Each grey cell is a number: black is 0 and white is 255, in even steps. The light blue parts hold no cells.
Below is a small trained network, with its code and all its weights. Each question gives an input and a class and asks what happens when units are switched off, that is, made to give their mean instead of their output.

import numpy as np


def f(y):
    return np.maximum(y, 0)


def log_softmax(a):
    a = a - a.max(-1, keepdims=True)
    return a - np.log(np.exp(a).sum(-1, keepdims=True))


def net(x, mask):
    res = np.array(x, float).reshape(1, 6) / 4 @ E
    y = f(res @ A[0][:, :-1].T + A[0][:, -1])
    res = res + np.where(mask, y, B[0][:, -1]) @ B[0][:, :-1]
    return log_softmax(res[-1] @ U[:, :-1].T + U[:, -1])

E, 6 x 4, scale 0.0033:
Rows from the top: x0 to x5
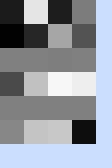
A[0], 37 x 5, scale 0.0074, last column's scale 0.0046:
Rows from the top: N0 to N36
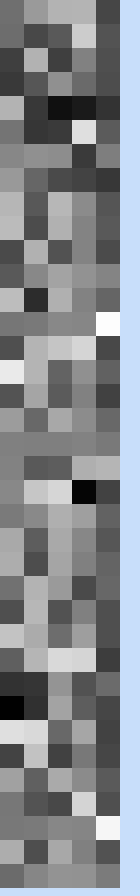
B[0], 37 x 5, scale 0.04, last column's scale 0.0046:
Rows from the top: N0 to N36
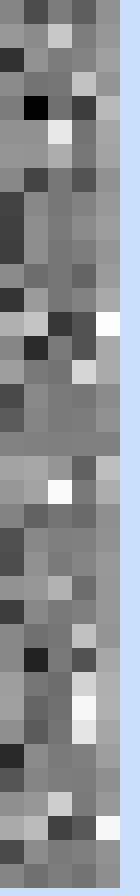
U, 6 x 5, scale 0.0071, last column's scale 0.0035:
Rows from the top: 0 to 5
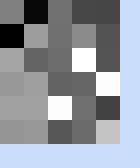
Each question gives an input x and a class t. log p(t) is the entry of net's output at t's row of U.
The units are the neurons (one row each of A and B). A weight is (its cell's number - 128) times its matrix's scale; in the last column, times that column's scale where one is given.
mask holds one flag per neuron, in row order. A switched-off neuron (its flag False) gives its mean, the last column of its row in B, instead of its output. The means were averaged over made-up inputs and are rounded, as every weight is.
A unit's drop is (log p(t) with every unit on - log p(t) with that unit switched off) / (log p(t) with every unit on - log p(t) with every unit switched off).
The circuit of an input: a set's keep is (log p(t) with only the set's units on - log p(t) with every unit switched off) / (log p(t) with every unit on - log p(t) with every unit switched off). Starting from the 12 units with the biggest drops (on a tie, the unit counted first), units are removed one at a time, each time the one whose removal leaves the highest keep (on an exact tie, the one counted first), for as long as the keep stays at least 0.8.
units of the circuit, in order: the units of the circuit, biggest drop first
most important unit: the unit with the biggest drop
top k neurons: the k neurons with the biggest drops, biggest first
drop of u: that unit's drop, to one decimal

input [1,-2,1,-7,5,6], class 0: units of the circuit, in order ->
N4
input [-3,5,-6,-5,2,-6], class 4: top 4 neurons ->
N5, N1, N33, N19
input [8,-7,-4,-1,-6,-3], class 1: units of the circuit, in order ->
N31, N2
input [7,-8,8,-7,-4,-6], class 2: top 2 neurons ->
N15, N30
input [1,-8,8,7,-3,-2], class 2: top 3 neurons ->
N30, N15, N4
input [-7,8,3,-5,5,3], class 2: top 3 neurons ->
N29, N28, N3
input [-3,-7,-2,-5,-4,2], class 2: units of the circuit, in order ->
N15, N30
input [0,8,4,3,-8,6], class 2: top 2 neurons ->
N29, N28
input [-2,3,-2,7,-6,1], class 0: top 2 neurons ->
N27, N14
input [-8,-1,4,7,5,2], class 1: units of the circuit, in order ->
N12, N8
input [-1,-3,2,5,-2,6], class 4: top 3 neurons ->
N20, N4, N24
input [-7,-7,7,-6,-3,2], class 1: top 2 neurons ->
N12, N9
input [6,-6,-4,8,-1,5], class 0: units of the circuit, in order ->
N27, N14
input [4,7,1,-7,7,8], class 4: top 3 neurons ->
N20, N6, N24
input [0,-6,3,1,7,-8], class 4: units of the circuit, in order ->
N5, N33
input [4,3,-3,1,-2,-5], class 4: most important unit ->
N5
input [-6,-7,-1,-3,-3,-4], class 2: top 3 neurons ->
N15, N30, N26
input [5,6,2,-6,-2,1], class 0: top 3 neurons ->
N4, N7, N15
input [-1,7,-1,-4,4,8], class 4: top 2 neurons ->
N20, N6
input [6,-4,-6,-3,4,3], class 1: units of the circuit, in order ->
N31, N2, N25
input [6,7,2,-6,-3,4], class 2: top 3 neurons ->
N29, N28, N3
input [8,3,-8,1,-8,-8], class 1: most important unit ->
N2
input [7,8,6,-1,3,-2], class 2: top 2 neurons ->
N29, N28
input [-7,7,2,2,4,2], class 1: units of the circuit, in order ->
N12, N9
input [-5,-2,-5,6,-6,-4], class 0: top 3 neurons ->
N27, N14, N0
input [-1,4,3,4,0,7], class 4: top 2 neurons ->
N20, N24
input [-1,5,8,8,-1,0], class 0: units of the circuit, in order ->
N27
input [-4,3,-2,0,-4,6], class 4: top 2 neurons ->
N20, N6
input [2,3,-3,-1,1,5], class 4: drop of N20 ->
0.7
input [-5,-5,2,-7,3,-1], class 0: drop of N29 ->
0.0
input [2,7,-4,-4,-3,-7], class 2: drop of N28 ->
0.6
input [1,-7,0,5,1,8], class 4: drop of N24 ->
0.3
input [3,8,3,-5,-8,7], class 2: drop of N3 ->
0.1
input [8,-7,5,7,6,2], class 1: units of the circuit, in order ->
N31
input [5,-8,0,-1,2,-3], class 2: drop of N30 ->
0.3
